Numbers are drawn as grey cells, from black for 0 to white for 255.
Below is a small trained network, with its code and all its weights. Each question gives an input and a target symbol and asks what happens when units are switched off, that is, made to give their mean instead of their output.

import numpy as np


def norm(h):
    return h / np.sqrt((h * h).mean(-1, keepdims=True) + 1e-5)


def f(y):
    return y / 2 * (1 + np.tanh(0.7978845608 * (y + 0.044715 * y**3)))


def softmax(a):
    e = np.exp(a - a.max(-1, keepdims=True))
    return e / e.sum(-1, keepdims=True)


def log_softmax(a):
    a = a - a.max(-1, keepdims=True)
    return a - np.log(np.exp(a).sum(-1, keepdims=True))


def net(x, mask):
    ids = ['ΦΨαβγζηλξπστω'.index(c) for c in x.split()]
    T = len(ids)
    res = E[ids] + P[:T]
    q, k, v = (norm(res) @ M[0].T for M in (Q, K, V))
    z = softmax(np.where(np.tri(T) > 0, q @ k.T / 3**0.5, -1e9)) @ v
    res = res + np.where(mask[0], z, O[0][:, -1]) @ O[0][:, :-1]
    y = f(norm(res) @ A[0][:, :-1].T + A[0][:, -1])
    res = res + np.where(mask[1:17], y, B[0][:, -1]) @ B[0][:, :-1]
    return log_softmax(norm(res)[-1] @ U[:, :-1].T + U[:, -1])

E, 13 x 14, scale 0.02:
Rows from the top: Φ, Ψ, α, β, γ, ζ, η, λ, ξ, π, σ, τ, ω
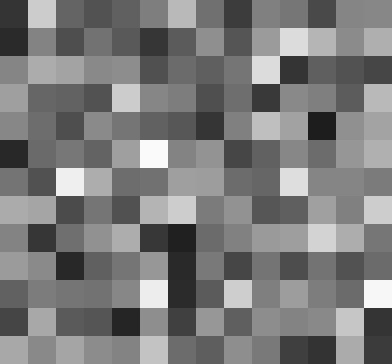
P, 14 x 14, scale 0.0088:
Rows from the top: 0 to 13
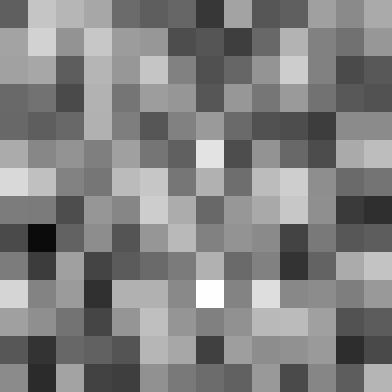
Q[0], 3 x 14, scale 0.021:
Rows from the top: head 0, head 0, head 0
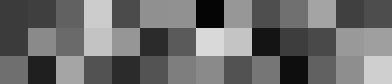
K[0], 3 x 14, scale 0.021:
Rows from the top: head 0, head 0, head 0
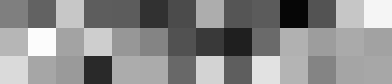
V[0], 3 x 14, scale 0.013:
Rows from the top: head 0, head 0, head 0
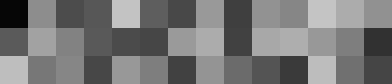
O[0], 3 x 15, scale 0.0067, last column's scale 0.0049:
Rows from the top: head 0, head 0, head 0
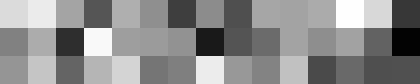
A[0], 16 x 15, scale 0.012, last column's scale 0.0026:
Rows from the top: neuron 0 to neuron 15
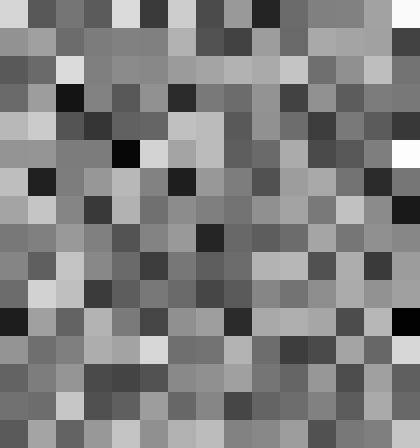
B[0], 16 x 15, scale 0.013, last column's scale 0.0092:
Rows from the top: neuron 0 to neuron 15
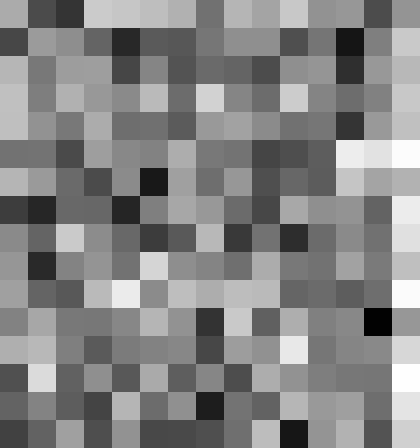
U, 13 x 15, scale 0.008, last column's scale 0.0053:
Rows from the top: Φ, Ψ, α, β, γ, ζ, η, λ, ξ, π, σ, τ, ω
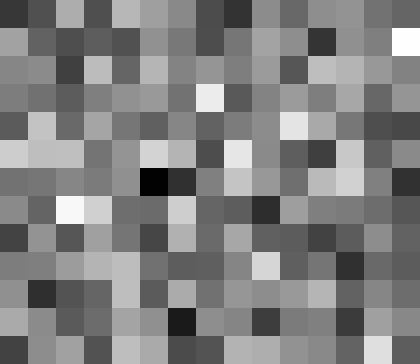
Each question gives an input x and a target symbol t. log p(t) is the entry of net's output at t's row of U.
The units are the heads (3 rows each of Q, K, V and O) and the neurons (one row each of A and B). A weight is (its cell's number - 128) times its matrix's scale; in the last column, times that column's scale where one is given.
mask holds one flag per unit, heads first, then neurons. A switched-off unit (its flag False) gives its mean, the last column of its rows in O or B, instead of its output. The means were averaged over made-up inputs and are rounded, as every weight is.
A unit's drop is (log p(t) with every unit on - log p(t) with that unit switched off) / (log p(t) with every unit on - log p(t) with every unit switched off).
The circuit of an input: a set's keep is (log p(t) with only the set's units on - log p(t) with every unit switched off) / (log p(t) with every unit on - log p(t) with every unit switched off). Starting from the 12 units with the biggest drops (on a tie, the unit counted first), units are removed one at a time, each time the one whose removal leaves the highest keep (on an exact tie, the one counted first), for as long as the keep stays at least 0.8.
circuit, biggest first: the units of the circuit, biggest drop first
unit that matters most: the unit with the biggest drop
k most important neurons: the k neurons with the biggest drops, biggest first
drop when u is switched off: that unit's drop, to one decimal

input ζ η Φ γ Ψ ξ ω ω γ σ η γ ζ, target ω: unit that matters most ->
head 0
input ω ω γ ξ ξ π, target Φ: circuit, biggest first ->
[head 0; neuron 14]
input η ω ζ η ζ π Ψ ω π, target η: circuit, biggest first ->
[head 0; neuron 15]
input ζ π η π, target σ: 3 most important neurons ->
[neuron 10; neuron 14; neuron 7]
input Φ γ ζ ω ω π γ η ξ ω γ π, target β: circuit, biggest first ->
[head 0; neuron 7]
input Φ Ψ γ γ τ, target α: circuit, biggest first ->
[neuron 10; head 0]
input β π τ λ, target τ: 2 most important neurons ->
[neuron 4; neuron 2]
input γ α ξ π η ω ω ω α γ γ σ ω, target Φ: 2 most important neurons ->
[neuron 8; neuron 14]
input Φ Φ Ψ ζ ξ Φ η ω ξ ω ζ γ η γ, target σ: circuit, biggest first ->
[head 0; neuron 10; neuron 13; neuron 7]
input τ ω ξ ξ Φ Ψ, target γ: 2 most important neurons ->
[neuron 11; neuron 5]
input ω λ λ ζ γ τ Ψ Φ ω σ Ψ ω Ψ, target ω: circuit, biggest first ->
[head 0; neuron 7]
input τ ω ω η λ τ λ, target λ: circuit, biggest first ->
[head 0; neuron 8]
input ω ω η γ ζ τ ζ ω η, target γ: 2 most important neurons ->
[neuron 5; neuron 8]
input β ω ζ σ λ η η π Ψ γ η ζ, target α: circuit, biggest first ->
[head 0]
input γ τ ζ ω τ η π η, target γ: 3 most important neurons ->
[neuron 5; neuron 8; neuron 1]
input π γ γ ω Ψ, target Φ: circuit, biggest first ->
[head 0; neuron 14]
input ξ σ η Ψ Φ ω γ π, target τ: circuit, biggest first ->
[neuron 3; neuron 1; head 0]
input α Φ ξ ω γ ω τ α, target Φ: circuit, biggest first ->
[head 0; neuron 4]
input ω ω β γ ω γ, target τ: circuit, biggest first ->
[head 0; neuron 2]
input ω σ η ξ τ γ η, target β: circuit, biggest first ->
[head 0]
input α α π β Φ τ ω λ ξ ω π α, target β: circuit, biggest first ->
[neuron 7; head 0]
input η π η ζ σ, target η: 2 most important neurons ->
[neuron 15; neuron 13]
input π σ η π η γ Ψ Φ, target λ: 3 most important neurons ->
[neuron 8; neuron 3; neuron 15]
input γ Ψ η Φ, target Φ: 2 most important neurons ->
[neuron 14; neuron 8]
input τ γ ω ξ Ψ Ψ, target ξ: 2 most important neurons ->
[neuron 5; neuron 12]
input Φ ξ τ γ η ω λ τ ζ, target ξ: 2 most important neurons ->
[neuron 5; neuron 9]
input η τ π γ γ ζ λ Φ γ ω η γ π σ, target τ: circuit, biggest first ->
[neuron 2]
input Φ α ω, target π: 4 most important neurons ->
[neuron 1; neuron 10; neuron 5; neuron 8]
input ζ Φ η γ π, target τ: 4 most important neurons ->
[neuron 3; neuron 1; neuron 15; neuron 9]
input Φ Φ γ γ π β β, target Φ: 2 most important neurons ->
[neuron 8; neuron 14]
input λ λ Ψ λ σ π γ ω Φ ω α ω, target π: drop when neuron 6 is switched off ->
0.1
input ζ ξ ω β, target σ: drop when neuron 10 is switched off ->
0.3
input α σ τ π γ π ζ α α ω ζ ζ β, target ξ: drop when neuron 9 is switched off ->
0.2
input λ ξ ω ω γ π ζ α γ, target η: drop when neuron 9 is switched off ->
-0.1
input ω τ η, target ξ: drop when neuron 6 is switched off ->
0.1
